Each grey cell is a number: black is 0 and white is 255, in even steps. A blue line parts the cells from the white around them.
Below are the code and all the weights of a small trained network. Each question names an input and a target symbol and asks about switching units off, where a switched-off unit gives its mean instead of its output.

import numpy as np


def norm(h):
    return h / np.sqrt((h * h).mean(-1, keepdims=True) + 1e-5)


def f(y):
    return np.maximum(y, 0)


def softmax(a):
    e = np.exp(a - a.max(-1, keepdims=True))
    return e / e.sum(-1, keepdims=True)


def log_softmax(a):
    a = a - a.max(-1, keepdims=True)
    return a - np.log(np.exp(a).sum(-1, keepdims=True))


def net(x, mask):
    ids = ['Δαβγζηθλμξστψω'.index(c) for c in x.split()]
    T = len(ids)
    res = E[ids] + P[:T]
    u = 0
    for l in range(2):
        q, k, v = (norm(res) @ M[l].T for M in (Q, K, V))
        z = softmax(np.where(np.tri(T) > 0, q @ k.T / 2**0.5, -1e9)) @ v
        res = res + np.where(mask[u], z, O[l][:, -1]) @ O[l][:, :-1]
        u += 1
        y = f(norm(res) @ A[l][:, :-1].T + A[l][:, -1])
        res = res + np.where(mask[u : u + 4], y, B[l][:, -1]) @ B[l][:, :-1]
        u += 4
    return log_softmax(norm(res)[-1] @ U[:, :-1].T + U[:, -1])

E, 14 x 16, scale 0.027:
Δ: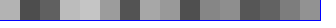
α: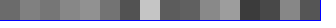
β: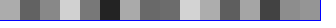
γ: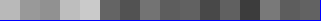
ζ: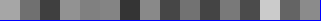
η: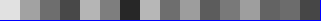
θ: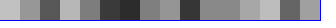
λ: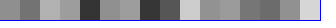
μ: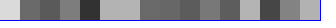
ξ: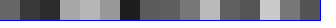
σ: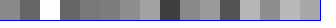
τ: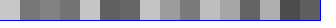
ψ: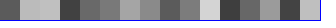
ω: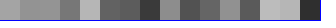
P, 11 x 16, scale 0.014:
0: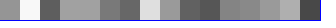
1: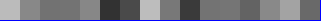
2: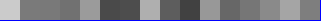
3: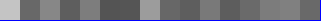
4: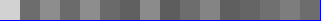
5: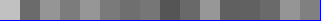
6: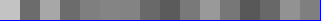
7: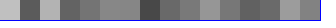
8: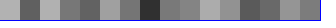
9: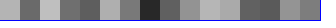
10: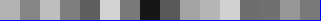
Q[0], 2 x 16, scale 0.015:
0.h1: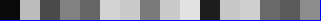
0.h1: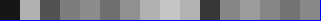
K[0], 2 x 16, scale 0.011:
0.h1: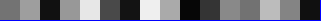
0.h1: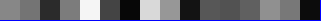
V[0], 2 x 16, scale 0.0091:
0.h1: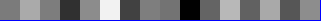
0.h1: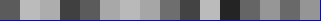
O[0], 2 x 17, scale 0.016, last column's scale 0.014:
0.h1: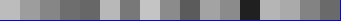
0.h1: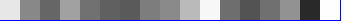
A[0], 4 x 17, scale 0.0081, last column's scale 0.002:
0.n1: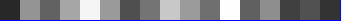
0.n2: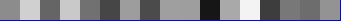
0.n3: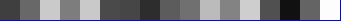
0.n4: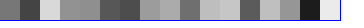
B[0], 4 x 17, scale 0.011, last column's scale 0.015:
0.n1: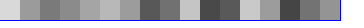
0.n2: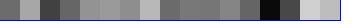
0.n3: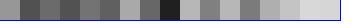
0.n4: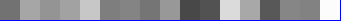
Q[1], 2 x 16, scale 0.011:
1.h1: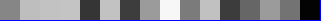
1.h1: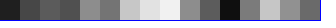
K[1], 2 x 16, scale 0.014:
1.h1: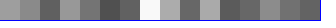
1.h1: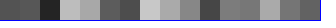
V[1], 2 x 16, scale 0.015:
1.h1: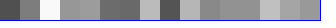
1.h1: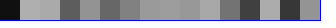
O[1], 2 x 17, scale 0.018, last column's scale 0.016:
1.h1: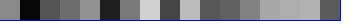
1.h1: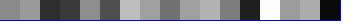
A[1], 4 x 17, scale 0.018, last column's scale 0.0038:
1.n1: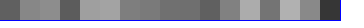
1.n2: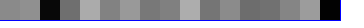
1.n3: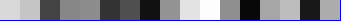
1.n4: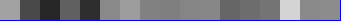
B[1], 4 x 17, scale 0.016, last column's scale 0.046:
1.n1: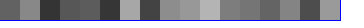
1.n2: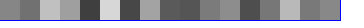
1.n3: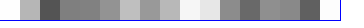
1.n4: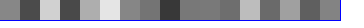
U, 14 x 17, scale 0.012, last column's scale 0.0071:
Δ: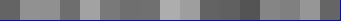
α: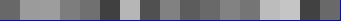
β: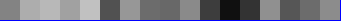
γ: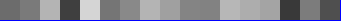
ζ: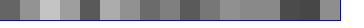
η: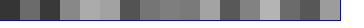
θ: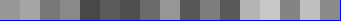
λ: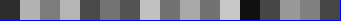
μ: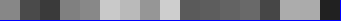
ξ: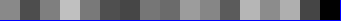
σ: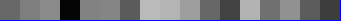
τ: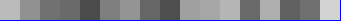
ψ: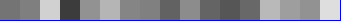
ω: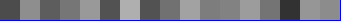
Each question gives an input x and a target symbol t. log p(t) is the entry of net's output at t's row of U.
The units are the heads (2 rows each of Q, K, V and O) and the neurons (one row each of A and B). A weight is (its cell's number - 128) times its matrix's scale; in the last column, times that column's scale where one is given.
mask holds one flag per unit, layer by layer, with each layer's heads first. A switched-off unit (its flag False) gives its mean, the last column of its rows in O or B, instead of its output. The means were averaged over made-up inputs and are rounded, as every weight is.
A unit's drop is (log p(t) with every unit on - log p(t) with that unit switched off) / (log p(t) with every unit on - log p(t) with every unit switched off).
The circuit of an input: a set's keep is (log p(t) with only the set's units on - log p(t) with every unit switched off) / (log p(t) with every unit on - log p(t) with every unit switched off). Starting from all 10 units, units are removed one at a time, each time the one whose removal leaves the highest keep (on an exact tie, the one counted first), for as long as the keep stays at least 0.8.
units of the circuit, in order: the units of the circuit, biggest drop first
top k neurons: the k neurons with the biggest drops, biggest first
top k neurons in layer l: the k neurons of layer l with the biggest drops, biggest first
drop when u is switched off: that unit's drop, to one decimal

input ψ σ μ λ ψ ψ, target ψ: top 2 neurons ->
[0.n3; 1.n3]
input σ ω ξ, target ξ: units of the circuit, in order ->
[1.h1]
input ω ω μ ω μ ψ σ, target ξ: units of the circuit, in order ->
[1.h1; 1.n3]
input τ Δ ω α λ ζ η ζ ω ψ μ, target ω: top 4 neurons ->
[0.n3; 0.n1; 0.n4; 1.n3]
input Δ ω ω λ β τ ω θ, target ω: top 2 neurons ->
[1.n3; 0.n2]
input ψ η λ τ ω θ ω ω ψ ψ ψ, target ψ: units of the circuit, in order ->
[1.h1; 0.h1; 1.n3; 1.n2]
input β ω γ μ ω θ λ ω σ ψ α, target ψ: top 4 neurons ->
[1.n3; 0.n2; 1.n4; 1.n2]
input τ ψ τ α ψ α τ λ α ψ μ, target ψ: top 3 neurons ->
[0.n2; 1.n4; 1.n3]
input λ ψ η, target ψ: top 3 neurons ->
[0.n3; 0.n2; 1.n3]
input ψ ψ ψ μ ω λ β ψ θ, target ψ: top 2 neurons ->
[0.n2; 1.n3]
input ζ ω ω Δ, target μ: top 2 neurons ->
[1.n3; 0.n3]
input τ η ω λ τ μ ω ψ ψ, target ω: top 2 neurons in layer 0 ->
[0.n3; 0.n1]
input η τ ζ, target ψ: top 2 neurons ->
[1.n3; 0.n4]
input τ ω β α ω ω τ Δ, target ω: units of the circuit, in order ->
[0.h1]
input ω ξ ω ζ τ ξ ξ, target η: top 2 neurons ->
[1.n3; 0.n3]
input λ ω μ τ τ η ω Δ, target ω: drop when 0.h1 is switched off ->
1.1
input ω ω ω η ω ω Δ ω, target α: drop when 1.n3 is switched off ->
0.7
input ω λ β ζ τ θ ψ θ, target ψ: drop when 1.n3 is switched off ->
0.2
